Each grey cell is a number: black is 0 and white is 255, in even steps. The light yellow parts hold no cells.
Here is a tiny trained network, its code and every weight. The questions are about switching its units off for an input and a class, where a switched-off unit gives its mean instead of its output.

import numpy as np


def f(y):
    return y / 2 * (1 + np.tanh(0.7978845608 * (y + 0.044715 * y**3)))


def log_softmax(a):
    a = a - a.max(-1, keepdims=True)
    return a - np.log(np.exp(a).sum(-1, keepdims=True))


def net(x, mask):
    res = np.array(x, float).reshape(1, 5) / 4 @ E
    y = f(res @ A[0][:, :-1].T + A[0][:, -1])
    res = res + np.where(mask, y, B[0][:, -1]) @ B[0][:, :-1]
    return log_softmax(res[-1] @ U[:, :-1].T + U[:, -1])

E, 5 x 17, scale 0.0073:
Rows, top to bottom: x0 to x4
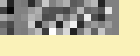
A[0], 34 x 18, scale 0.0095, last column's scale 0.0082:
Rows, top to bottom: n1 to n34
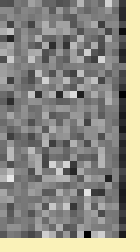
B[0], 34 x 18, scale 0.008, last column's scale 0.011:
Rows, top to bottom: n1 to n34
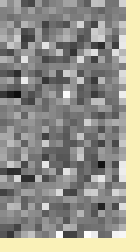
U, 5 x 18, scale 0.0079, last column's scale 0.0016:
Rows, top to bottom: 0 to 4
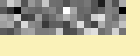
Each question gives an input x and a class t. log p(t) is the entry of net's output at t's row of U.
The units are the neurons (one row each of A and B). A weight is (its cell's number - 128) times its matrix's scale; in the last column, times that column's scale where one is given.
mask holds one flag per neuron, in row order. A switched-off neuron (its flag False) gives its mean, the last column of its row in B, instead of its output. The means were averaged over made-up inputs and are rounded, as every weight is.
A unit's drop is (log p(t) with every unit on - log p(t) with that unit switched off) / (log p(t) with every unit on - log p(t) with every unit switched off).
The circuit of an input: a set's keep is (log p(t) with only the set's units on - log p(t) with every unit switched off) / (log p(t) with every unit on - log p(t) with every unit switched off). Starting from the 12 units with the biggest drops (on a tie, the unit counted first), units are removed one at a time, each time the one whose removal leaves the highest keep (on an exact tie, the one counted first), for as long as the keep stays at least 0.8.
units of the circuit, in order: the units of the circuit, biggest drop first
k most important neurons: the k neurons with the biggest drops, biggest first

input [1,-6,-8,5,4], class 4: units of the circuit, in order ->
[n34]
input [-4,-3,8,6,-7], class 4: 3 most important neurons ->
[n8, n28, n24]
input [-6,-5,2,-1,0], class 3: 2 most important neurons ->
[n9, n6]
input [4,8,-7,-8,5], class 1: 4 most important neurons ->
[n11, n25, n26, n33]
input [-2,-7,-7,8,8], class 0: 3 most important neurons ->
[n24, n30, n25]
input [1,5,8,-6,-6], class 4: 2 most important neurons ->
[n8, n28]
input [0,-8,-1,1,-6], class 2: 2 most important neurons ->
[n26, n5]
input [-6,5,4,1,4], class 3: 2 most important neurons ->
[n9, n26]
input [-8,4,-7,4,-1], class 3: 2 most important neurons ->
[n9, n23]
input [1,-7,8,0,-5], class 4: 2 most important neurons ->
[n28, n8]
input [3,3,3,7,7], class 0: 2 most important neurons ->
[n24, n30]
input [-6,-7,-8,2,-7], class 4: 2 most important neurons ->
[n34, n24]
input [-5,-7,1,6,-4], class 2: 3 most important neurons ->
[n26, n5, n25]
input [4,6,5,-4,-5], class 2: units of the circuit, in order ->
[n6]
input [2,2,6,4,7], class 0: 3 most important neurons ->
[n24, n30, n34]
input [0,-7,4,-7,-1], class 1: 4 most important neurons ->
[n25, n11, n6, n33]
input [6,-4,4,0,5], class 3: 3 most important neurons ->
[n12, n4, n7]
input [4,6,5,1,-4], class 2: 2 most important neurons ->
[n6, n34]
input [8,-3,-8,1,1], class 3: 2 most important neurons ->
[n12, n4]
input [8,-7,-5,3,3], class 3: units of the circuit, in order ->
[n12]
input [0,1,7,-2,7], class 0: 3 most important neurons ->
[n24, n30, n34]
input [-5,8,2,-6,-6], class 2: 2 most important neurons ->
[n6, n1]
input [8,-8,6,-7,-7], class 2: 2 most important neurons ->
[n26, n5]
